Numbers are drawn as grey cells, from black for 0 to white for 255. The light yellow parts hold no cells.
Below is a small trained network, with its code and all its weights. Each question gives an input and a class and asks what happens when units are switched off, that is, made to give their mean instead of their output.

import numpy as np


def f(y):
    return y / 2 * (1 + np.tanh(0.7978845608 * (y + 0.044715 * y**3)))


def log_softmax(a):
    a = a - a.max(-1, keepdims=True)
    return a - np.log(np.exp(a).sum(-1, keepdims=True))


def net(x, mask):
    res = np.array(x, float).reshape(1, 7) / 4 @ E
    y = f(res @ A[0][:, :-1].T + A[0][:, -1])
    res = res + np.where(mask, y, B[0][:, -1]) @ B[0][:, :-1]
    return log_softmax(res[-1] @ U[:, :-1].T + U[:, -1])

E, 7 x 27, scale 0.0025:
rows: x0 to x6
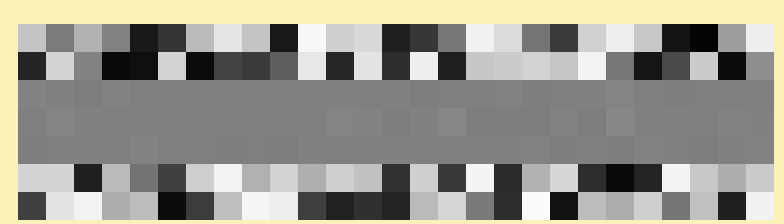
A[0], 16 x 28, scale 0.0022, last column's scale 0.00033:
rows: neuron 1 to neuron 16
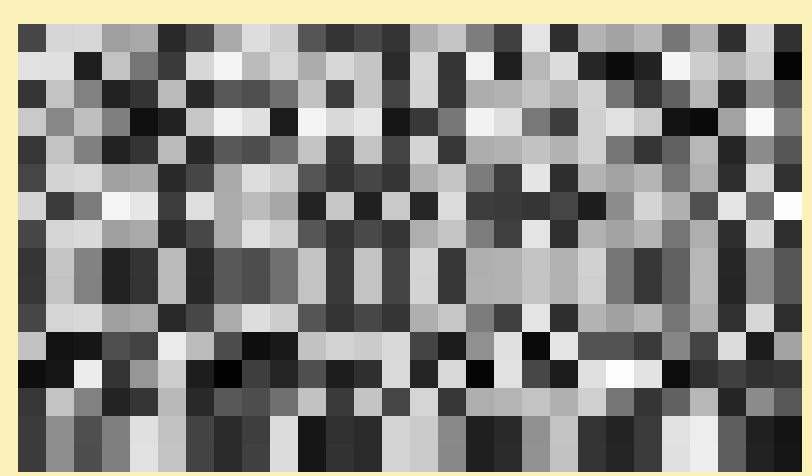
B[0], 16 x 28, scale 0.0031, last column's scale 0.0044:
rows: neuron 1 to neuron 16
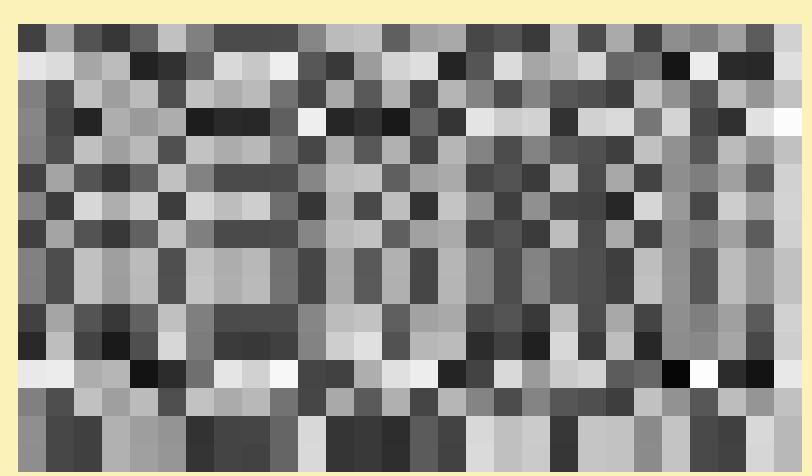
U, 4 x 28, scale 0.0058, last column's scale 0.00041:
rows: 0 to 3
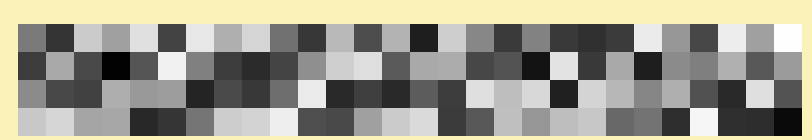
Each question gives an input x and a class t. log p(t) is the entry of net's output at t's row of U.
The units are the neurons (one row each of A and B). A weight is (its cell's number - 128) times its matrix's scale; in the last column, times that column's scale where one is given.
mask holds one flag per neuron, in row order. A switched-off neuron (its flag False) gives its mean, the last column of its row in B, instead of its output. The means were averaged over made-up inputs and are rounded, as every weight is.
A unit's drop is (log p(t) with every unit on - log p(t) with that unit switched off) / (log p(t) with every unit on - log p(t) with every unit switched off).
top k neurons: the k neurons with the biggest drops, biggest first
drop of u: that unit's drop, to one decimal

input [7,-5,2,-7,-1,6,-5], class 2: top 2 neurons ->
neuron 4; neuron 13
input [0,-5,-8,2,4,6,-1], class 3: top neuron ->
neuron 2
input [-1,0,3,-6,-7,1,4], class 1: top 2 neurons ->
neuron 13; neuron 4
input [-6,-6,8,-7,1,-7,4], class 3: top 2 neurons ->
neuron 13; neuron 4
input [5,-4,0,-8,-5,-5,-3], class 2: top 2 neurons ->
neuron 4; neuron 2
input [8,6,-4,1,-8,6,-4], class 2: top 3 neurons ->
neuron 4; neuron 7; neuron 13
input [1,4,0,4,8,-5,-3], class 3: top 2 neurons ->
neuron 13; neuron 7
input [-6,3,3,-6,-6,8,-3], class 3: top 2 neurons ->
neuron 2; neuron 4
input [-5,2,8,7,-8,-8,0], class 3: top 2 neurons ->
neuron 13; neuron 4
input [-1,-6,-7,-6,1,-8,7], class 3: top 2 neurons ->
neuron 13; neuron 12
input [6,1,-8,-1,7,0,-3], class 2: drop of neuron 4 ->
0.4
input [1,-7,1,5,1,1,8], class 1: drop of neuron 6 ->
0.2
